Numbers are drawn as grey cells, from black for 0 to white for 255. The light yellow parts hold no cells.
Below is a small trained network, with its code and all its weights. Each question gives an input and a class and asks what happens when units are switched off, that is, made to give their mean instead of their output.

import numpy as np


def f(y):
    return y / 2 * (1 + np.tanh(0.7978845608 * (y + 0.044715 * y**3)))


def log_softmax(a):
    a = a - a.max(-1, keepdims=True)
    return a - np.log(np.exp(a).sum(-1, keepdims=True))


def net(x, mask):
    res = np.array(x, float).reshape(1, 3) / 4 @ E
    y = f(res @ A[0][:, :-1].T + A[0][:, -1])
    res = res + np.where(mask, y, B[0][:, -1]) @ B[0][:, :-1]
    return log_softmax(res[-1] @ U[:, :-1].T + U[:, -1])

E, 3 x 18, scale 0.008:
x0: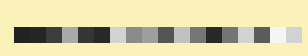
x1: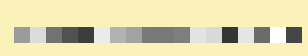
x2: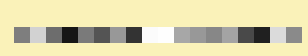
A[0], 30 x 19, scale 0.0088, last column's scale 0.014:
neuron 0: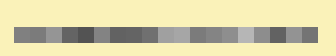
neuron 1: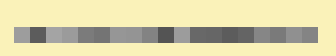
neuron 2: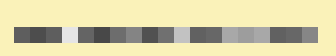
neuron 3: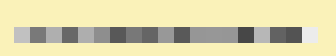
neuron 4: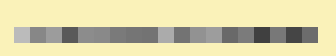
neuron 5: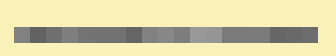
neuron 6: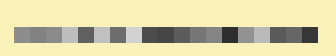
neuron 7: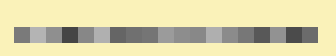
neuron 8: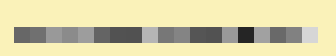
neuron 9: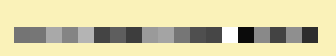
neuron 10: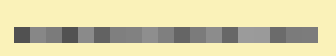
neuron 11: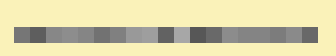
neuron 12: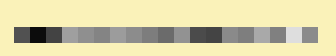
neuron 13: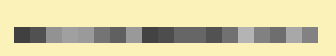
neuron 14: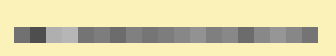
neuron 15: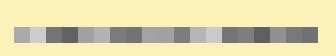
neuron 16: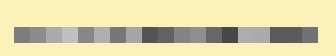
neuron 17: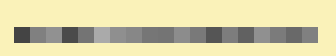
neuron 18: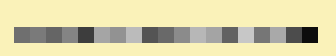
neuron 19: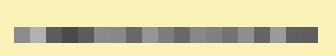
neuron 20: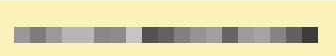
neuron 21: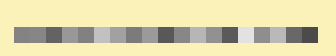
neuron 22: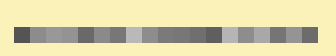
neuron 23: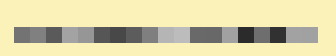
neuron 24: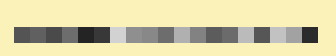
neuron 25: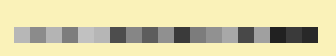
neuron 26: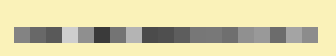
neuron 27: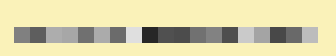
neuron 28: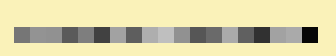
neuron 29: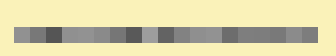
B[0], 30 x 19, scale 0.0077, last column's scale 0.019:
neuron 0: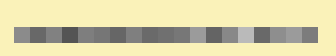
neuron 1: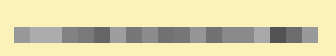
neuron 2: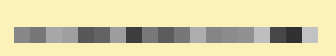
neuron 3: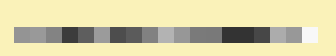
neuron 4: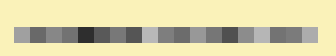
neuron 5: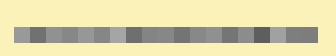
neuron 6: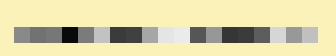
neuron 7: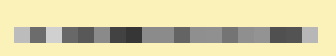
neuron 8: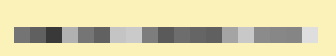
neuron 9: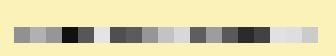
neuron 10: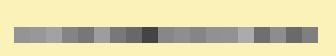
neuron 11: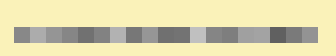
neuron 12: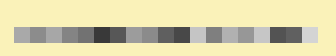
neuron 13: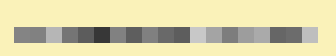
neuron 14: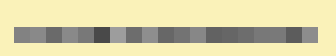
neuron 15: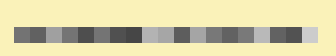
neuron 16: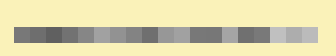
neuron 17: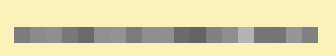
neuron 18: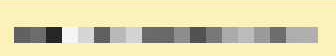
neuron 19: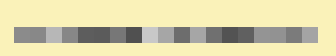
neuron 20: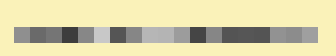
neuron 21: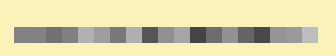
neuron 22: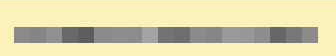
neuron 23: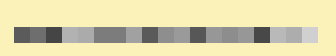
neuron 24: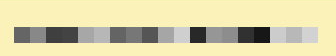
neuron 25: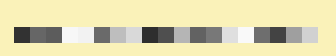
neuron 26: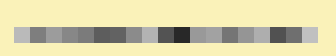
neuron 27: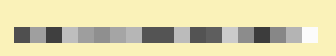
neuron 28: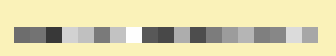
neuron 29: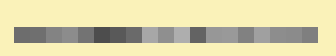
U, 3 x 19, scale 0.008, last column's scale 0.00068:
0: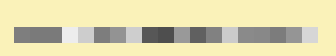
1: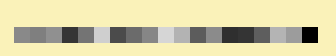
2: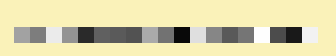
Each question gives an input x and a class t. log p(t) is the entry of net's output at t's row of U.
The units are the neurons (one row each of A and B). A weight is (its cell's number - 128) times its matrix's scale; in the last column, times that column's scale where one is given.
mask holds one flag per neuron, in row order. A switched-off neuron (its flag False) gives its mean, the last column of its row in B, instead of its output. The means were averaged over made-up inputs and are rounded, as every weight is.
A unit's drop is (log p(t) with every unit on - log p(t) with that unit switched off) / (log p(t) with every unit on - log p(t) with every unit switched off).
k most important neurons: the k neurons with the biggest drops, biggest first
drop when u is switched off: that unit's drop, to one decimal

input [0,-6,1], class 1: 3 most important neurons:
(neuron 9; neuron 25; neuron 27)
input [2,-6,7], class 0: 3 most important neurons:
(neuron 28; neuron 8; neuron 3)
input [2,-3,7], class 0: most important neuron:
(neuron 28)
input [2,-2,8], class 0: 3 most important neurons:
(neuron 28; neuron 3; neuron 6)
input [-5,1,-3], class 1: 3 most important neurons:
(neuron 3; neuron 6; neuron 18)
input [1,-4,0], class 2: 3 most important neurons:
(neuron 27; neuron 25; neuron 24)
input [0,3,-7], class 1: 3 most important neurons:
(neuron 6; neuron 25; neuron 20)
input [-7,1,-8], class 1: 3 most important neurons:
(neuron 6; neuron 3; neuron 20)
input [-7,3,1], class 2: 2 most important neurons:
(neuron 24; neuron 9)
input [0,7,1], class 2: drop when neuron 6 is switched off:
0.3
